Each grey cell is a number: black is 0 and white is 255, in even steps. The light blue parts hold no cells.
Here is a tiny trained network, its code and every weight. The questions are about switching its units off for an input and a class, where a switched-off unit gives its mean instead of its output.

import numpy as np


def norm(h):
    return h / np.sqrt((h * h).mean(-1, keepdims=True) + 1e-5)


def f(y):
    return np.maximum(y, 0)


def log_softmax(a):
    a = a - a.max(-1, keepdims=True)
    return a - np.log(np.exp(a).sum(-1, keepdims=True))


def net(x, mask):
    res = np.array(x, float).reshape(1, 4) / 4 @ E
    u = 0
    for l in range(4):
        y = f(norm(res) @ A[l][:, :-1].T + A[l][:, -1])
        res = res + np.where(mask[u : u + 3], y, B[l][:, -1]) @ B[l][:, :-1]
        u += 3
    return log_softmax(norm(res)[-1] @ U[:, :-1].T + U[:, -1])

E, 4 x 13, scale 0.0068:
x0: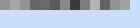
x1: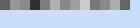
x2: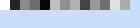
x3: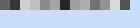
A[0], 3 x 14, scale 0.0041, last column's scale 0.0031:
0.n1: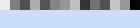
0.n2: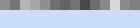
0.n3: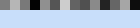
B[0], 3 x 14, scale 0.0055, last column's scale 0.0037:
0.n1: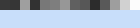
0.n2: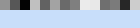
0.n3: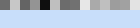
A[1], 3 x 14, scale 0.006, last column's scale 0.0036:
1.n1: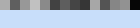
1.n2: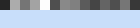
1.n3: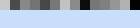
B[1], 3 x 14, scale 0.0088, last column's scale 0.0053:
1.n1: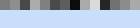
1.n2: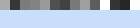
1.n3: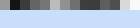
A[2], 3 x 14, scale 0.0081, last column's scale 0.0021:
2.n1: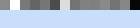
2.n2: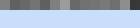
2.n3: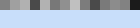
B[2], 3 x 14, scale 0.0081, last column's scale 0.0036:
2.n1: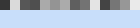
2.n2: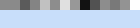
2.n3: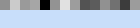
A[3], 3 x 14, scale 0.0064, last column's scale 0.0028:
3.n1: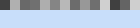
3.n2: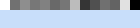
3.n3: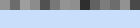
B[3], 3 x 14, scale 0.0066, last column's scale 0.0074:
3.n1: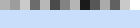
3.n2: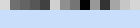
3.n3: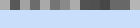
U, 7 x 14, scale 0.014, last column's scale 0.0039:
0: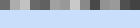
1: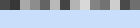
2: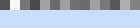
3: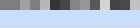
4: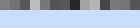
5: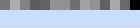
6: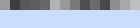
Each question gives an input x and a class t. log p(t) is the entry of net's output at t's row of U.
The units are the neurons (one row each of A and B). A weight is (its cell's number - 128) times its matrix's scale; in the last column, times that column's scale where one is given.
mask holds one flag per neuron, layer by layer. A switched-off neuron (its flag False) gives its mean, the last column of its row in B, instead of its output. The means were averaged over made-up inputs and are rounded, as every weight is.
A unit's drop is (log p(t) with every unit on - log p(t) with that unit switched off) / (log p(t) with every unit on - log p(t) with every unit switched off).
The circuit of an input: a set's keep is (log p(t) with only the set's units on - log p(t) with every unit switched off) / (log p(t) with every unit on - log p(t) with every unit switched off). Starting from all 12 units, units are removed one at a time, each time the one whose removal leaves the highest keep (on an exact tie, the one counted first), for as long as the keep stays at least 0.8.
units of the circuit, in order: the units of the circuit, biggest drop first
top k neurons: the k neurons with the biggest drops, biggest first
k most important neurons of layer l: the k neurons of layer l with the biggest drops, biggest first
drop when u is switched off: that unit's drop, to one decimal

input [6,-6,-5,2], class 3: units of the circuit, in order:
1.n2
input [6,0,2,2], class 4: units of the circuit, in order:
0.n2, 1.n3, 3.n2
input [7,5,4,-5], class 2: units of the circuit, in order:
0.n3, 2.n1, 3.n2
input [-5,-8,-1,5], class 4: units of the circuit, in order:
1.n1, 3.n1
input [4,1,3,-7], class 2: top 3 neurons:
0.n3, 2.n1, 1.n2
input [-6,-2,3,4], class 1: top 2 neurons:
0.n2, 1.n3
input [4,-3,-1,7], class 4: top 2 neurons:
1.n1, 0.n3
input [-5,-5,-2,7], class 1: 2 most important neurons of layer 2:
2.n2, 2.n1
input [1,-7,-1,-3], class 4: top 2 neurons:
1.n1, 0.n1
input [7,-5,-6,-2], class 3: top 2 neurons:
1.n2, 3.n2
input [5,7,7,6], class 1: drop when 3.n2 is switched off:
0.1
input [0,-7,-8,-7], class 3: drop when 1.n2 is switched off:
1.6
